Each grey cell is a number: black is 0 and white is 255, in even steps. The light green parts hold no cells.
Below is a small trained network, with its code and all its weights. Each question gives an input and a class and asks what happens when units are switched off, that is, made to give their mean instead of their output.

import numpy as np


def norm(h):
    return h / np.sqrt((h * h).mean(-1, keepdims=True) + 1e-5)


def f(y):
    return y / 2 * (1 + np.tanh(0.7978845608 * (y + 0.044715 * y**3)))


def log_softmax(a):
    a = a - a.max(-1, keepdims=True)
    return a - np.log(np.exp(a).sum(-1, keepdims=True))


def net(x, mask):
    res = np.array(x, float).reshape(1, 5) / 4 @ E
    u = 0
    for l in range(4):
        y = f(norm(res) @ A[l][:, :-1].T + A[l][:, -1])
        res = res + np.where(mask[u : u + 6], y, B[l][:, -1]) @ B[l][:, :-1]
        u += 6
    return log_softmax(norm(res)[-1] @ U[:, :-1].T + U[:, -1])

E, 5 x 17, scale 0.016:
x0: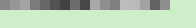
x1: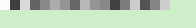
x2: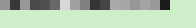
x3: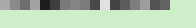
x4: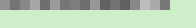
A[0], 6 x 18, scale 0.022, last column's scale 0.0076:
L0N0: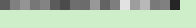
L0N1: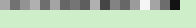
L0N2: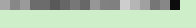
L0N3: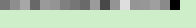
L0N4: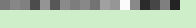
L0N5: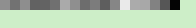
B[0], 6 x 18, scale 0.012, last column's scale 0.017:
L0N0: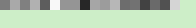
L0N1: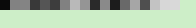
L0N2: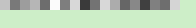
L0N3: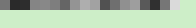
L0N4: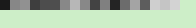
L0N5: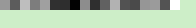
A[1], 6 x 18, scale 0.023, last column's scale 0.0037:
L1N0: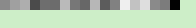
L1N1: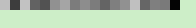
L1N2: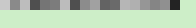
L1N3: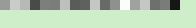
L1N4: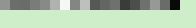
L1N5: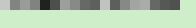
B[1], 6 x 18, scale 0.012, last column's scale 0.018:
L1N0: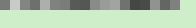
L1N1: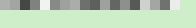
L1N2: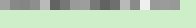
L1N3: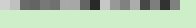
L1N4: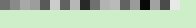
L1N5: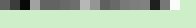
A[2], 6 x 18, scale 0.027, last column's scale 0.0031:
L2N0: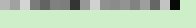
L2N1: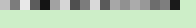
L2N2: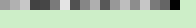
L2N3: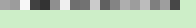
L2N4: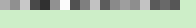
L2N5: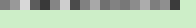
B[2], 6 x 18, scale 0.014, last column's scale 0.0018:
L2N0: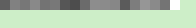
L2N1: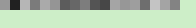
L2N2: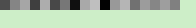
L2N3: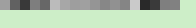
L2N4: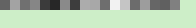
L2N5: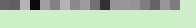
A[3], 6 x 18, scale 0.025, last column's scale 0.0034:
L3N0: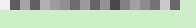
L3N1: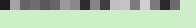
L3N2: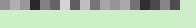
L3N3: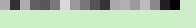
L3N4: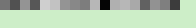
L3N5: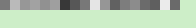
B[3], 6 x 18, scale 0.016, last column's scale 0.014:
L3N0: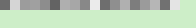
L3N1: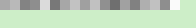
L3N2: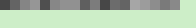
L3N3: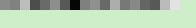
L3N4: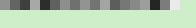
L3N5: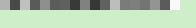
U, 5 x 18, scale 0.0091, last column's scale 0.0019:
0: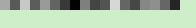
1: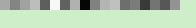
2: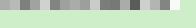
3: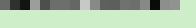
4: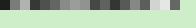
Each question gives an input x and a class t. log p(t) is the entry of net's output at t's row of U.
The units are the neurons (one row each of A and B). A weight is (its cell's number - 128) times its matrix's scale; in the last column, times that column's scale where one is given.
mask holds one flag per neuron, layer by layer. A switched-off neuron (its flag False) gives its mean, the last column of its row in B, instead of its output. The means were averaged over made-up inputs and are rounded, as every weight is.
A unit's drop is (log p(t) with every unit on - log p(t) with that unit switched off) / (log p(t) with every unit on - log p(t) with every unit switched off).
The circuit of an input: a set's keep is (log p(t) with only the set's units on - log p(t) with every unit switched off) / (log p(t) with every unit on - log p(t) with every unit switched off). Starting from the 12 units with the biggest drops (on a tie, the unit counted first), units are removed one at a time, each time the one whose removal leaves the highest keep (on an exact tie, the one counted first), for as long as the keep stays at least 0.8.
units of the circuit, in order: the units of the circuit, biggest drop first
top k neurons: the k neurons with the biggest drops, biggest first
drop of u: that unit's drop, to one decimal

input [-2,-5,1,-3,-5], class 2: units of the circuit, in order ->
L3N1
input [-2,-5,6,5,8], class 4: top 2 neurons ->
L0N1, L3N5
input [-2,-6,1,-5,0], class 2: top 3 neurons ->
L3N1, L0N2, L1N5
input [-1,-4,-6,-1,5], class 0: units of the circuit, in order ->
L3N5, L1N1
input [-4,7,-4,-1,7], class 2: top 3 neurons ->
L3N0, L0N0, L0N4
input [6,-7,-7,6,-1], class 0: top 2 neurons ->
L3N5, L1N1
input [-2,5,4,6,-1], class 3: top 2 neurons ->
L1N5, L3N1
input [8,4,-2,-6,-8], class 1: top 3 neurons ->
L0N2, L0N0, L0N1
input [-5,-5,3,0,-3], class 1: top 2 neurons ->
L1N4, L0N5
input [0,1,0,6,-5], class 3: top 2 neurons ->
L1N5, L0N1
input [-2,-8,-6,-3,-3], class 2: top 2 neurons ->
L3N1, L0N2
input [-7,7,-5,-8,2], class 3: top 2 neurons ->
L3N4, L0N2
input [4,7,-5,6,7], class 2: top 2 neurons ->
L3N0, L1N4
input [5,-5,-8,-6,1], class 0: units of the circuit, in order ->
L3N5
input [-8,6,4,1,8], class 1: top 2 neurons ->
L1N4, L0N4
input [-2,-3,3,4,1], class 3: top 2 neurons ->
L1N5, L0N0
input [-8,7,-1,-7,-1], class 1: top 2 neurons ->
L1N4, L3N1
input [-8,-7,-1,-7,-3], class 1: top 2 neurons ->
L1N4, L0N5
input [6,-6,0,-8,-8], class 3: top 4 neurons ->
L0N3, L3N4, L0N1, L1N4
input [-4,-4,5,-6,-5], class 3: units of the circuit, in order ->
L3N4
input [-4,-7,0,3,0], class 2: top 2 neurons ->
L3N1, L0N2
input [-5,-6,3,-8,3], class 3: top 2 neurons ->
L3N4, L0N3
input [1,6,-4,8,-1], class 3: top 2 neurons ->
L1N5, L3N1
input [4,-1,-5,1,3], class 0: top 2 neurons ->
L3N5, L1N4
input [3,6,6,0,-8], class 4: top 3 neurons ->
L0N4, L3N5, L3N0
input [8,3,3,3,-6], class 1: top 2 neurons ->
L0N2, L0N0
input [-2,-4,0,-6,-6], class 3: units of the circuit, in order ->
L0N3
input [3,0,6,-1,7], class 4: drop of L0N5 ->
-0.1
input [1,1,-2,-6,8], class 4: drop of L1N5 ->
0.1
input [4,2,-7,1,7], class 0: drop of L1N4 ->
0.2
